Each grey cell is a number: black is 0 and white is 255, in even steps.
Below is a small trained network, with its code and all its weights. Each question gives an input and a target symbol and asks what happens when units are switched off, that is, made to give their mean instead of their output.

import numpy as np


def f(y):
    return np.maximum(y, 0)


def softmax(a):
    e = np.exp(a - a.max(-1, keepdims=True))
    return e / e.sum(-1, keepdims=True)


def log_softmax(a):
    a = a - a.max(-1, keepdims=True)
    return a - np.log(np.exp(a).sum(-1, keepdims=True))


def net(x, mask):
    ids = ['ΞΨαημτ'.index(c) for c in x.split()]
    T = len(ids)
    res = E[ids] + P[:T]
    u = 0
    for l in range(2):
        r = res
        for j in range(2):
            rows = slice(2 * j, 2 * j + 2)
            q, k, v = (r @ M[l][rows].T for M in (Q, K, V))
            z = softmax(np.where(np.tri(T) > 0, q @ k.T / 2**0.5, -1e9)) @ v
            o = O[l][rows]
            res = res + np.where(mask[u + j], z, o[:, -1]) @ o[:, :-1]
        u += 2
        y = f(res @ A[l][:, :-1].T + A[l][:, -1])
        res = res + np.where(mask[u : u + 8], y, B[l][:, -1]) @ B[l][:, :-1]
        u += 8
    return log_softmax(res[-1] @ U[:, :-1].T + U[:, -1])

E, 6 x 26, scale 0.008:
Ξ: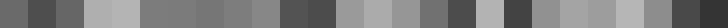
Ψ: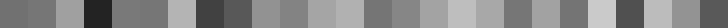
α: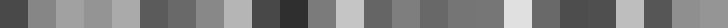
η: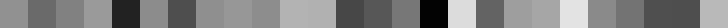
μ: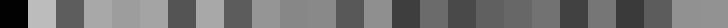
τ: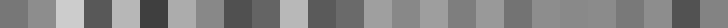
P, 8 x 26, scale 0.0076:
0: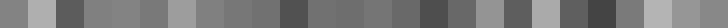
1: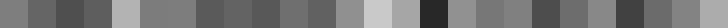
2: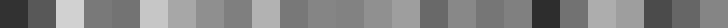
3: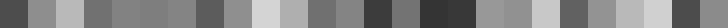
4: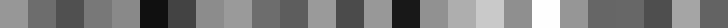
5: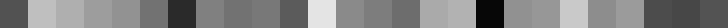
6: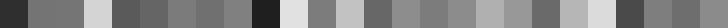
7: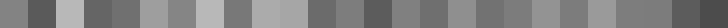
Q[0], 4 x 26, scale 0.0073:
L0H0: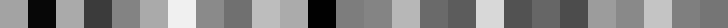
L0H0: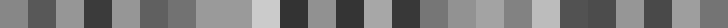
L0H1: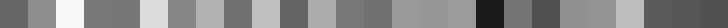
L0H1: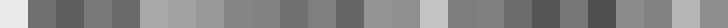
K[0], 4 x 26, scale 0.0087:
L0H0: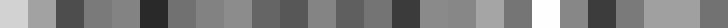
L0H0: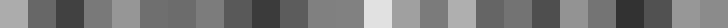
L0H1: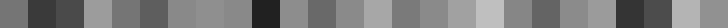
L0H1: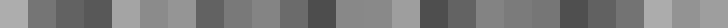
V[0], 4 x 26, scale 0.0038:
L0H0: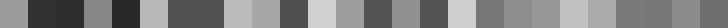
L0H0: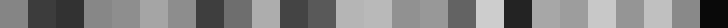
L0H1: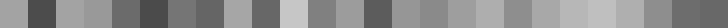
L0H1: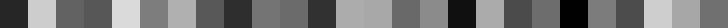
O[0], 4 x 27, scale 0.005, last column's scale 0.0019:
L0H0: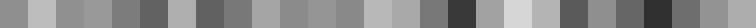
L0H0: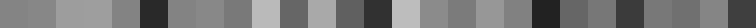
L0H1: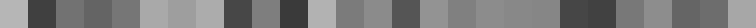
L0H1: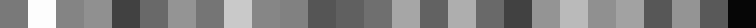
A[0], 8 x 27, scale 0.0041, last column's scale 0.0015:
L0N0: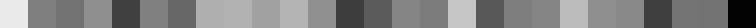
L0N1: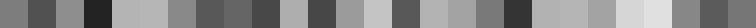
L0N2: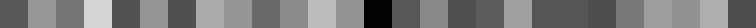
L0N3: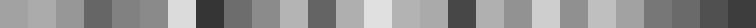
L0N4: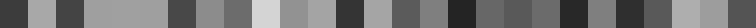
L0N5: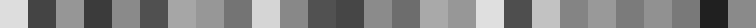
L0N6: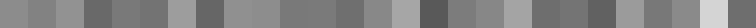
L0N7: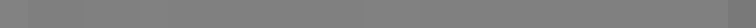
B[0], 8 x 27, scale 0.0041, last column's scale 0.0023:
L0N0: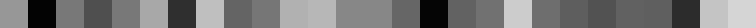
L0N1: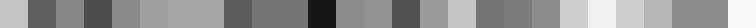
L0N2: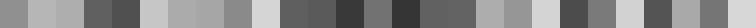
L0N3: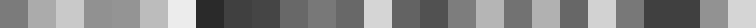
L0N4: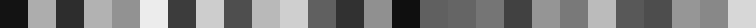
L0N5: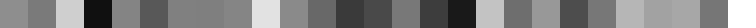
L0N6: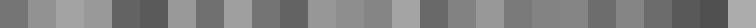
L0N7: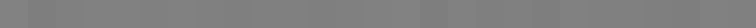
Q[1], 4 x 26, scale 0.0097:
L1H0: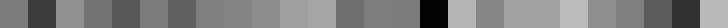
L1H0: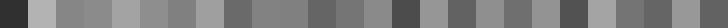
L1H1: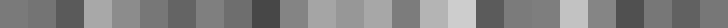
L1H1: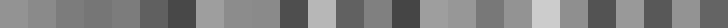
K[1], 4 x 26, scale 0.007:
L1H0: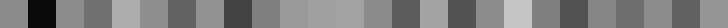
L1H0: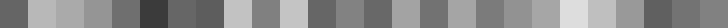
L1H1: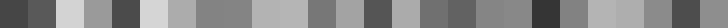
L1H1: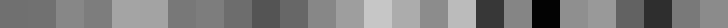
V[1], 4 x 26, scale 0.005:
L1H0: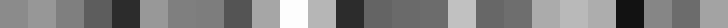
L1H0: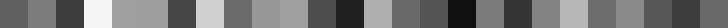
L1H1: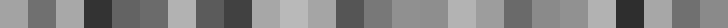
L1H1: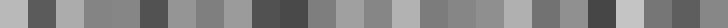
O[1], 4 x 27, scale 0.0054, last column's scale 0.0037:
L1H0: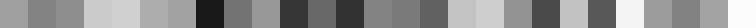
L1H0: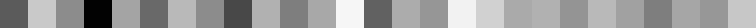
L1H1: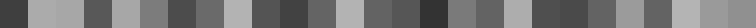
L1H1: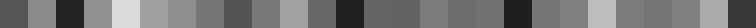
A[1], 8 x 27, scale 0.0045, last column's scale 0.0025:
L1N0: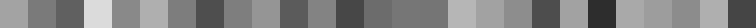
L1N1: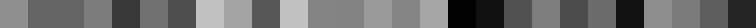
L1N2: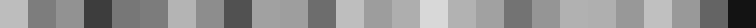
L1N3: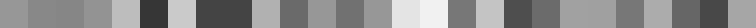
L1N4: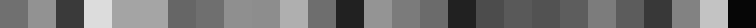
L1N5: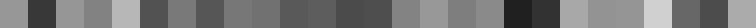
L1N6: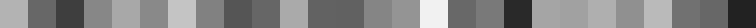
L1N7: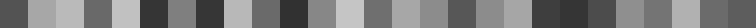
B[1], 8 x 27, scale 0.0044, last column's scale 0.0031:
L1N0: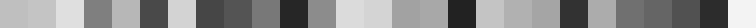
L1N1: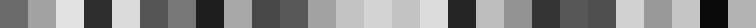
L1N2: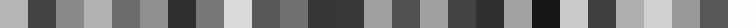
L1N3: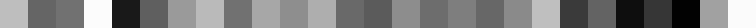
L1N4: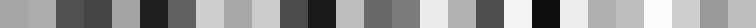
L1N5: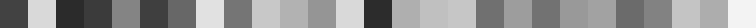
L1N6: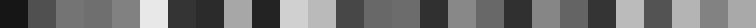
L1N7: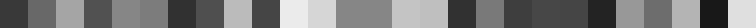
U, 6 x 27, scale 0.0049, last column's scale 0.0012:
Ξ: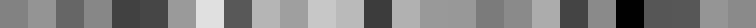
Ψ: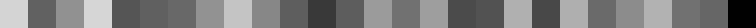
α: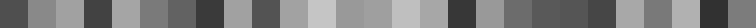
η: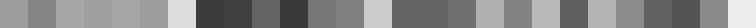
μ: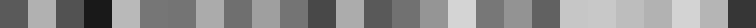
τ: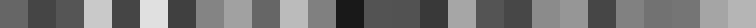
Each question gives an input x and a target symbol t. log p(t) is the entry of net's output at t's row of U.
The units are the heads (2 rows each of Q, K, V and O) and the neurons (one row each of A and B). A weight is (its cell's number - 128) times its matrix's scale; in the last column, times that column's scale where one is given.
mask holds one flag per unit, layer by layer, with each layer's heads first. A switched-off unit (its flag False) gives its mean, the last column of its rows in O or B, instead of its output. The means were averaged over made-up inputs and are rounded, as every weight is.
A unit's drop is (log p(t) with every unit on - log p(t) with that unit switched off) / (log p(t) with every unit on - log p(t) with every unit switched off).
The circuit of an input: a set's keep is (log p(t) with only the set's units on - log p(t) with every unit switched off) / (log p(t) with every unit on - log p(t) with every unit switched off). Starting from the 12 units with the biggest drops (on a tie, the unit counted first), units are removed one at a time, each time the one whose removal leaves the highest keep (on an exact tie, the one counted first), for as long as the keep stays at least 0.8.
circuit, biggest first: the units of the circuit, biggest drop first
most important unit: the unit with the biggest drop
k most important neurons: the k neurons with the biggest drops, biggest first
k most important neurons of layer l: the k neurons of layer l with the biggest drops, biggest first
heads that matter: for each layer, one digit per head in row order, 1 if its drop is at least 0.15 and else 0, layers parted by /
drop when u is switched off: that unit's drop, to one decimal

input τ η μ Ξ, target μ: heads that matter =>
10 / 00
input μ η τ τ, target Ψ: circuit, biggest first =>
L1H1, L1N2, L0N4, L0N1
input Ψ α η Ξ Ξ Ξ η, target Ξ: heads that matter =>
01 / 10
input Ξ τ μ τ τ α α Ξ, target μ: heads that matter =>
10 / 01
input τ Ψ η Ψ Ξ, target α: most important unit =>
L1H1
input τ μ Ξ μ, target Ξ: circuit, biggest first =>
L1H0, L1N2
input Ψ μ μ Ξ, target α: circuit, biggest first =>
L1H1, L1N7, L0H0
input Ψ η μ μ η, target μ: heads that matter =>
01 / 10
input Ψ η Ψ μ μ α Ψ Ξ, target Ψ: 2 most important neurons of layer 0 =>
L0N4, L0N5
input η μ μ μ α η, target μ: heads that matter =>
00 / 10
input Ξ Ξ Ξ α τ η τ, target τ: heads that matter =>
00 / 01
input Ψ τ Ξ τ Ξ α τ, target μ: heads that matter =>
10 / 01
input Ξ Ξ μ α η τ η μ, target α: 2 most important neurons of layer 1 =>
L1N1, L1N5
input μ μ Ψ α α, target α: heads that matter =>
00 / 01
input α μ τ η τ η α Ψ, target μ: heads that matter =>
10 / 01
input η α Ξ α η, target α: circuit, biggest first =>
L1N1, L0H1, L1H0
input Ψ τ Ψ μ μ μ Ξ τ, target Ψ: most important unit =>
L1N2
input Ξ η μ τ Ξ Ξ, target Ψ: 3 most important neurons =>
L1N2, L0N4, L0N1
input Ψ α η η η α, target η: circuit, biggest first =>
L1H1, L0H0, L0H1
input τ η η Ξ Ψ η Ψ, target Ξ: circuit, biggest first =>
L0H0, L1N3
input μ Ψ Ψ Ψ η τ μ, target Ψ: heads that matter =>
01 / 10
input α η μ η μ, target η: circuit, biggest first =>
L1H0, L1N0
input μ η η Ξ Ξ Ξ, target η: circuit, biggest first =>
L0H0, L0N3
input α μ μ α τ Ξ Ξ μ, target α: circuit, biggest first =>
L1H0, L1N1, L0H1, L0N4
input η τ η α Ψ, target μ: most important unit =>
L0H0
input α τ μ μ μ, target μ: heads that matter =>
01 / 10
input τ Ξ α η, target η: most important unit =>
L0H1
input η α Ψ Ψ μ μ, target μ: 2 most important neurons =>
L0N4, L1N4
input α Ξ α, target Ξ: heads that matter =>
01 / 01
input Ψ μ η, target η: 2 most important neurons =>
L1N0, L0N0
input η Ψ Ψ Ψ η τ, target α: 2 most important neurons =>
L1N7, L0N3
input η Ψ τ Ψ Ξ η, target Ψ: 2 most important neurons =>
L1N4, L1N0
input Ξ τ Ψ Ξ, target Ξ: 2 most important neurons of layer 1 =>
L1N3, L1N5
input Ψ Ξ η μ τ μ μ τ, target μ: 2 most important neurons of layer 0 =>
L0N5, L0N1
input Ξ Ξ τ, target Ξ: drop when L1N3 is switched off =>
0.2
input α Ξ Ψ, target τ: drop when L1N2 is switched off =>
0.1
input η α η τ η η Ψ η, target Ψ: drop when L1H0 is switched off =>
1.5
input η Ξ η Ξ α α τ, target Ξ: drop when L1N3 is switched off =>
0.1
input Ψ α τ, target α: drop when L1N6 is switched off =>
0.0
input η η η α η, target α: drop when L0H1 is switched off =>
1.2
